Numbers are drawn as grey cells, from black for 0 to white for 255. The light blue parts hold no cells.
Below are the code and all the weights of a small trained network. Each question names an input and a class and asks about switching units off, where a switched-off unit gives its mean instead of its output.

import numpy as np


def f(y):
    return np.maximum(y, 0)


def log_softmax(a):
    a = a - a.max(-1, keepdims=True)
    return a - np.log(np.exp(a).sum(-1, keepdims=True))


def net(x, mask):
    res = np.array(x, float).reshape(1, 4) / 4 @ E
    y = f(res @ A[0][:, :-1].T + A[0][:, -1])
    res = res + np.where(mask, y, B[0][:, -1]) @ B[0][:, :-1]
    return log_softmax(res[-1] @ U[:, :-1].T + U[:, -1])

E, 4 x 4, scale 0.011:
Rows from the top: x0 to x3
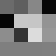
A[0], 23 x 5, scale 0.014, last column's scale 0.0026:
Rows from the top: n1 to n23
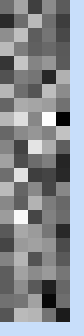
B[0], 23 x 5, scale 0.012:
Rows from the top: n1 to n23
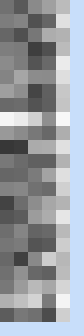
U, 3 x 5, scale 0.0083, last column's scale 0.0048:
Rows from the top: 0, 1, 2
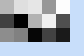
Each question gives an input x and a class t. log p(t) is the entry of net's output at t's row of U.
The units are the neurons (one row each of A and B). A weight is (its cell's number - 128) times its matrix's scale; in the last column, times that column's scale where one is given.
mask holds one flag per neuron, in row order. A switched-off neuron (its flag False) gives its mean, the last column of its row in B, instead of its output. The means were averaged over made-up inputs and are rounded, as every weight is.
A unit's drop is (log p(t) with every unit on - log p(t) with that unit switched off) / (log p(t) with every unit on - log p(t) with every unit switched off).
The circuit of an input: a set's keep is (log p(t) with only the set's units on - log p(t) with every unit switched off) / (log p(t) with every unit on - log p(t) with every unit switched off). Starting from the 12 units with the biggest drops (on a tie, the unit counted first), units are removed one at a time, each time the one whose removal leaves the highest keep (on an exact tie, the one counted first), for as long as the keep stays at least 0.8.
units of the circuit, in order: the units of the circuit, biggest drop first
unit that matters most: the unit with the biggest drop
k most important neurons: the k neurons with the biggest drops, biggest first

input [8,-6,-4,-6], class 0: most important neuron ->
[n22]
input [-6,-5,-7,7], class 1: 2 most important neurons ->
[n16 n19]
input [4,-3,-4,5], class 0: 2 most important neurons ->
[n11 n22]
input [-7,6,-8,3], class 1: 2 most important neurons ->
[n16 n19]
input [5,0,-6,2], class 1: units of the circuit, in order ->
[n13 n16]
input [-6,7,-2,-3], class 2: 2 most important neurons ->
[n5 n8]
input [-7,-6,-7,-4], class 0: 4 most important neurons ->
[n9 n11 n7 n15]
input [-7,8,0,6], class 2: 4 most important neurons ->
[n8 n5 n18 n22]
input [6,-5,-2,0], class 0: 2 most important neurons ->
[n22 n21]
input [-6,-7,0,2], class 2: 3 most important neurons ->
[n7 n22 n4]
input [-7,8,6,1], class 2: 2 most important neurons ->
[n8 n18]
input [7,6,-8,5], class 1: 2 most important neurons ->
[n13 n9]
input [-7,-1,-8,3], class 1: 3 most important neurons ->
[n16 n19 n3]
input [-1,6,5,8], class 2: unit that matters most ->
n2
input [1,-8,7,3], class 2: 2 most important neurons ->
[n7 n4]
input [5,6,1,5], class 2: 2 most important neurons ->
[n9 n2]
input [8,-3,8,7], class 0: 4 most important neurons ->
[n22 n16 n19 n13]
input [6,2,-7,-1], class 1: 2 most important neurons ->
[n9 n13]
